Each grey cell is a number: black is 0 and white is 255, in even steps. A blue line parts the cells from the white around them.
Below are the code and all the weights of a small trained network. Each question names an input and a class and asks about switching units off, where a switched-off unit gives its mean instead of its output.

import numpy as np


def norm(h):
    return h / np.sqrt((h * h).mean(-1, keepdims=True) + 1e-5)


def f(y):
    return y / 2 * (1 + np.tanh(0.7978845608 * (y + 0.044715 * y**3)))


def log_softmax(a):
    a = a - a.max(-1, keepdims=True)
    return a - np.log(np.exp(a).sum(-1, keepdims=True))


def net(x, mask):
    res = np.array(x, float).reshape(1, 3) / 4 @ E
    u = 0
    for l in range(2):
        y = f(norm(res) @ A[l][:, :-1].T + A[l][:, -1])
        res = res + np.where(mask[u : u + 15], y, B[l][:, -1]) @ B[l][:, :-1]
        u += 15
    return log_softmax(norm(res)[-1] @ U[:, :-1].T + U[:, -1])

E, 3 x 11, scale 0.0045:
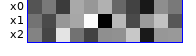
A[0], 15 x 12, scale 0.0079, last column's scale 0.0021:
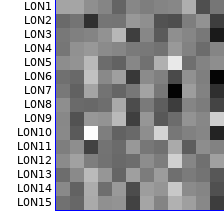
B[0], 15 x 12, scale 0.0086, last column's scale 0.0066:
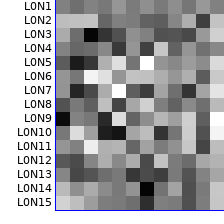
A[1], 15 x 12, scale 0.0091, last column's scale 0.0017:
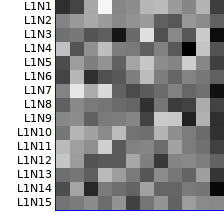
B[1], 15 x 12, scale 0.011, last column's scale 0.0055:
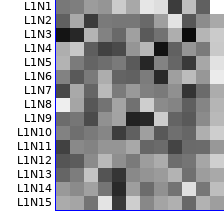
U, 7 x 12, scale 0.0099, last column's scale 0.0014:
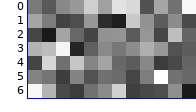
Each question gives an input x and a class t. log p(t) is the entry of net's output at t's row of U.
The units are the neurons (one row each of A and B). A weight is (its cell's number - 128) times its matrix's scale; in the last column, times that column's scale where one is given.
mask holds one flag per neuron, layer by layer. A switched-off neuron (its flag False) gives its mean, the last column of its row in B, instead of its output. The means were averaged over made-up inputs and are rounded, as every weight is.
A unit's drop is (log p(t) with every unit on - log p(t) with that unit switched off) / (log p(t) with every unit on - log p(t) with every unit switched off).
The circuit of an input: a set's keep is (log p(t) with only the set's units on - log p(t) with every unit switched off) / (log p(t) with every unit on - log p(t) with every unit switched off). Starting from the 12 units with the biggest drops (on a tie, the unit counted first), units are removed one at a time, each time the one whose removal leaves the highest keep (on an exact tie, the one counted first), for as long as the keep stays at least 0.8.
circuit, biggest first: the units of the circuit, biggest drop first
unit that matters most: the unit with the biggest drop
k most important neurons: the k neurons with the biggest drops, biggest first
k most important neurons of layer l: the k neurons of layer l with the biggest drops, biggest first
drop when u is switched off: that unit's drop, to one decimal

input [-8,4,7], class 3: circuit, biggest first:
L0N10
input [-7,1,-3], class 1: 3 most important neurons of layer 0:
L0N14, L0N15, L0N6
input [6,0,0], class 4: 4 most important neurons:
L0N2, L0N3, L0N5, L1N1
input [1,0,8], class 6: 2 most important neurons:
L0N7, L0N5
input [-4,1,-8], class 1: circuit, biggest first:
L0N6, L0N14
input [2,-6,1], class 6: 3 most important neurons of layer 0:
L0N10, L0N6, L0N13
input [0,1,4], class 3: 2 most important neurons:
L0N10, L0N5
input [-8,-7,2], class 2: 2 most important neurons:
L0N10, L1N3
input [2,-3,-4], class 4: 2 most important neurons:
L0N9, L1N7
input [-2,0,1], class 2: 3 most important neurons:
L0N10, L0N5, L0N9
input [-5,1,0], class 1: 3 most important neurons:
L0N12, L0N15, L0N14
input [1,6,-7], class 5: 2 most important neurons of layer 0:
L0N7, L0N9
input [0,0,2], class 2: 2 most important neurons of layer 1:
L1N1, L1N8
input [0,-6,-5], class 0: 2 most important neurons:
L0N10, L1N1
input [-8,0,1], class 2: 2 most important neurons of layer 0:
L0N10, L0N7
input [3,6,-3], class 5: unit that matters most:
L0N9
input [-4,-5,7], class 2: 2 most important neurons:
L1N3, L0N10
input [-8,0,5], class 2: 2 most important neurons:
L0N10, L0N5
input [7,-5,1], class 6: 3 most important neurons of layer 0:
L0N10, L0N6, L0N7
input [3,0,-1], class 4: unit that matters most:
L0N2
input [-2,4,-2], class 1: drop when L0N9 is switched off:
0.1
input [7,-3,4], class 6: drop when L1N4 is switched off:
0.2
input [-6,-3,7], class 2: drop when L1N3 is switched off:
0.2
